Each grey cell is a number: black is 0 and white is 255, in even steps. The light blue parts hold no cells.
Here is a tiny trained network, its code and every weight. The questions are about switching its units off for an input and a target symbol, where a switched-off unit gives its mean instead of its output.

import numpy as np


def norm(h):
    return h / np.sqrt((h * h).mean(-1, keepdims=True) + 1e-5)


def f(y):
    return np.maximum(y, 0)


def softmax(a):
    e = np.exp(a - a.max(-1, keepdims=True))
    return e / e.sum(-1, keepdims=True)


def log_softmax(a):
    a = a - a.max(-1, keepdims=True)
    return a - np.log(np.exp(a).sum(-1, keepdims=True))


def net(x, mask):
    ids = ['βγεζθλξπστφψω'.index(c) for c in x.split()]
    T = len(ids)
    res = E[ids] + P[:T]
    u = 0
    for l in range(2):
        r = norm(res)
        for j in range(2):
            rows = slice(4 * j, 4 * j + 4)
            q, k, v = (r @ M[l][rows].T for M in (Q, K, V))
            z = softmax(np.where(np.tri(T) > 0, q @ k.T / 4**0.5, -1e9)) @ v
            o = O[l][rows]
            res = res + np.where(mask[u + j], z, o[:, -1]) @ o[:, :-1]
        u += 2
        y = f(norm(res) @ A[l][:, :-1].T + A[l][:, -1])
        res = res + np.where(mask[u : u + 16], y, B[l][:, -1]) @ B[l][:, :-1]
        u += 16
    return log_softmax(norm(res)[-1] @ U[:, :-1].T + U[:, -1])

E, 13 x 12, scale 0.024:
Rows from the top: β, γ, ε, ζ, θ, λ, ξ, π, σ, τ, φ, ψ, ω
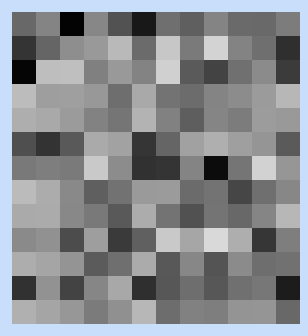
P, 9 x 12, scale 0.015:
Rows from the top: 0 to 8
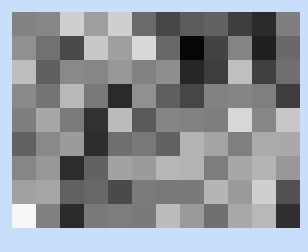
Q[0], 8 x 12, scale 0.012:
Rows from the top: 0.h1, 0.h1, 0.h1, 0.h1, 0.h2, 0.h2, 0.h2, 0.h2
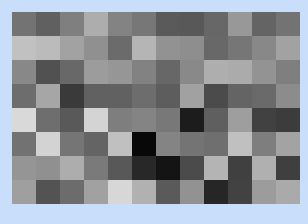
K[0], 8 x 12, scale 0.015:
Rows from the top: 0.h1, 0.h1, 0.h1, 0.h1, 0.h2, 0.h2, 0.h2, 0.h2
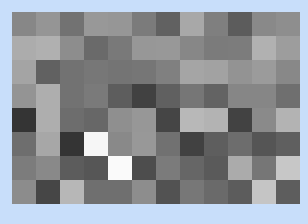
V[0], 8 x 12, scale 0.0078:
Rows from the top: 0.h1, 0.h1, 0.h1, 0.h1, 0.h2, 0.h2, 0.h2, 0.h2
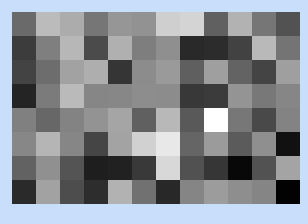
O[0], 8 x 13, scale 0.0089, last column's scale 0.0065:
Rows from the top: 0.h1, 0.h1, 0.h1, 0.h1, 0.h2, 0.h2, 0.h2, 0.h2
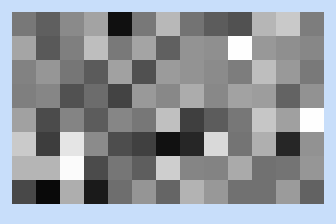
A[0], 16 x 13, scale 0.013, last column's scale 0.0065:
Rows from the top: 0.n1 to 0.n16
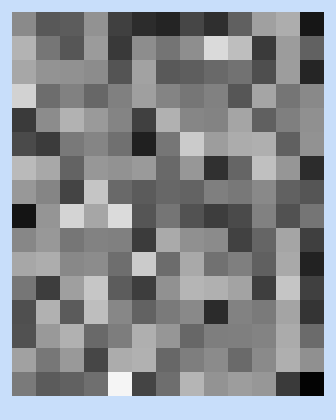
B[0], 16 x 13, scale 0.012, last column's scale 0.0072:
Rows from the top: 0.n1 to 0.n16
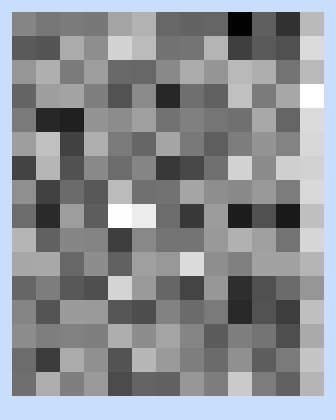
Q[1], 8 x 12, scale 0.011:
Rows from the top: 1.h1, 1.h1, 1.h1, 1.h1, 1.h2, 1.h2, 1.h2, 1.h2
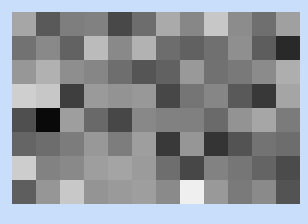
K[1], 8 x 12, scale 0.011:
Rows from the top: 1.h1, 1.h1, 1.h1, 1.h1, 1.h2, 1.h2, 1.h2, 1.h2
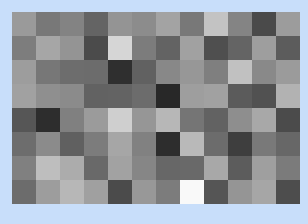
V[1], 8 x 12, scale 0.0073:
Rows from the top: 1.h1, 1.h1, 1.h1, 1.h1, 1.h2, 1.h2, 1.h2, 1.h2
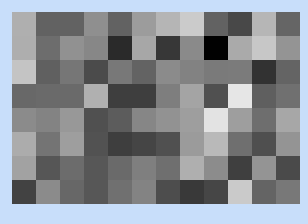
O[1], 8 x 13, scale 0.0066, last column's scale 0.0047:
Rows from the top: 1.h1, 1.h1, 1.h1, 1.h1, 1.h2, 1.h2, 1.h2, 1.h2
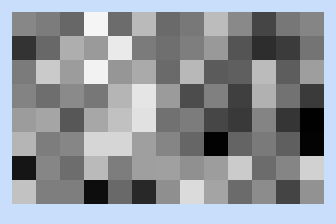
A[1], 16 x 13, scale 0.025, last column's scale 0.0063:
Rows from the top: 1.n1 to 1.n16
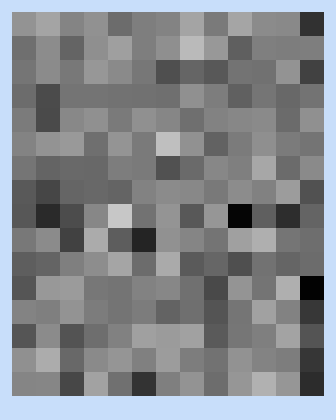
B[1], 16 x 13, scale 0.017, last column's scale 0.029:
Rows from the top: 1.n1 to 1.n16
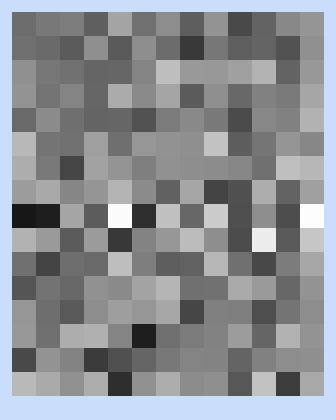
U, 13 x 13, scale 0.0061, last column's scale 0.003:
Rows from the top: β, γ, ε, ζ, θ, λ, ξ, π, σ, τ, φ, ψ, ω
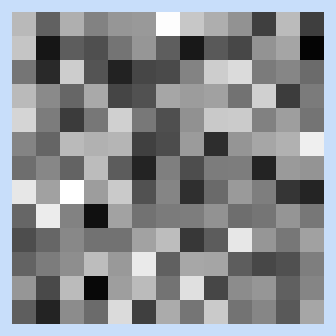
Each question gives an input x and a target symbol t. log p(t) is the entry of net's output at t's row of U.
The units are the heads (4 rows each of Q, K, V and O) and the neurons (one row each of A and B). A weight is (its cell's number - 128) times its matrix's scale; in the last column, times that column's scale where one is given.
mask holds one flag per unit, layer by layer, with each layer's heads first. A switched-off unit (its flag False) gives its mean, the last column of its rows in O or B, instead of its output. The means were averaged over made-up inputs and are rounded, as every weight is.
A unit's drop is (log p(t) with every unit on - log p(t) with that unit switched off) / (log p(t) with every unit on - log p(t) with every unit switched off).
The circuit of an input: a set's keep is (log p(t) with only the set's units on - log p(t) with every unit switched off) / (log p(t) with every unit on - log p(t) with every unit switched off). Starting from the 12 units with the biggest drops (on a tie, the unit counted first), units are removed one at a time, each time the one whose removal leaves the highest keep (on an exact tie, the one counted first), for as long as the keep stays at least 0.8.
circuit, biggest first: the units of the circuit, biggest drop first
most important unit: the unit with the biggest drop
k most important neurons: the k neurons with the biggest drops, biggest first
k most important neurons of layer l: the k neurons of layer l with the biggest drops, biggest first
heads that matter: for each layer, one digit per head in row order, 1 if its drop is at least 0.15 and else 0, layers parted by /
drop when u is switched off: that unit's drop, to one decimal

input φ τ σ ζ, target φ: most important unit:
0.h2
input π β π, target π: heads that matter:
01 / 00
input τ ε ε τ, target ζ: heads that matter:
11 / 00
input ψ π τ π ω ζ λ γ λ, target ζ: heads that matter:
00 / 10
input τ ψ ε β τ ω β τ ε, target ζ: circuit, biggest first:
0.h1; 1.n9
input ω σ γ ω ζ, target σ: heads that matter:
01 / 00
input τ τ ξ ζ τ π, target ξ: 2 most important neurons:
1.n9; 1.n14
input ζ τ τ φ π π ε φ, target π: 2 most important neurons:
1.n9; 1.n10
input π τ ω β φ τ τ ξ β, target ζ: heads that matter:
10 / 00
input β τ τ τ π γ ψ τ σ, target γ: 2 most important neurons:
1.n9; 0.n4
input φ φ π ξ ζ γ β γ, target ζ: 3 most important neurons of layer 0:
0.n9; 0.n6; 0.n2
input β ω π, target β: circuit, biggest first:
0.h2; 1.n9; 1.n6; 1.n10
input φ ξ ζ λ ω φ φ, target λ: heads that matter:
01 / 00
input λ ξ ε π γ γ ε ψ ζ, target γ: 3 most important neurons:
0.n4; 1.n9; 0.n9
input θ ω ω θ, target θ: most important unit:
1.n9
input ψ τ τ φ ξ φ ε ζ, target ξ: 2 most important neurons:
0.n11; 1.n9
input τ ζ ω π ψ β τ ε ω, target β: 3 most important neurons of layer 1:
1.n9; 1.n6; 1.n10
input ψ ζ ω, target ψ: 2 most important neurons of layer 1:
1.n9; 1.n8
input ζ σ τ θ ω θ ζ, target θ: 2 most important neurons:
1.n9; 1.n10
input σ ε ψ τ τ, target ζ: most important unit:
0.h1
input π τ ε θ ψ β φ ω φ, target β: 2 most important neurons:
1.n9; 1.n6
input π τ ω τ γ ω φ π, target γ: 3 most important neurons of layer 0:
0.n4; 0.n9; 0.n15
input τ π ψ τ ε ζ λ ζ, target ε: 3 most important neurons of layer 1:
1.n9; 1.n10; 1.n16
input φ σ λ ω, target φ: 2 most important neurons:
1.n9; 1.n10
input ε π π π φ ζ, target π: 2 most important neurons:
1.n9; 1.n10
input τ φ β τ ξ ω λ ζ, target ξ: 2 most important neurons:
1.n9; 1.n14
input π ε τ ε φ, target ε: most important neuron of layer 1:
1.n9
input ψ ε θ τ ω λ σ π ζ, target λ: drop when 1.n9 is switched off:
0.2
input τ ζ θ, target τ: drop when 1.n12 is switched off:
0.0
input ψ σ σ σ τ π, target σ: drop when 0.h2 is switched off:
0.9
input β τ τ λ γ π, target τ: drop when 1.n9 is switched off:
0.2
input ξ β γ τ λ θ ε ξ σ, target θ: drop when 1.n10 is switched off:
0.1
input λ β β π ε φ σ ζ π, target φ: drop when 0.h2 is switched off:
1.1
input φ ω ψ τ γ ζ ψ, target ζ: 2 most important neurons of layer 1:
1.n10; 1.n16
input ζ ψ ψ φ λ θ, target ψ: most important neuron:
1.n9
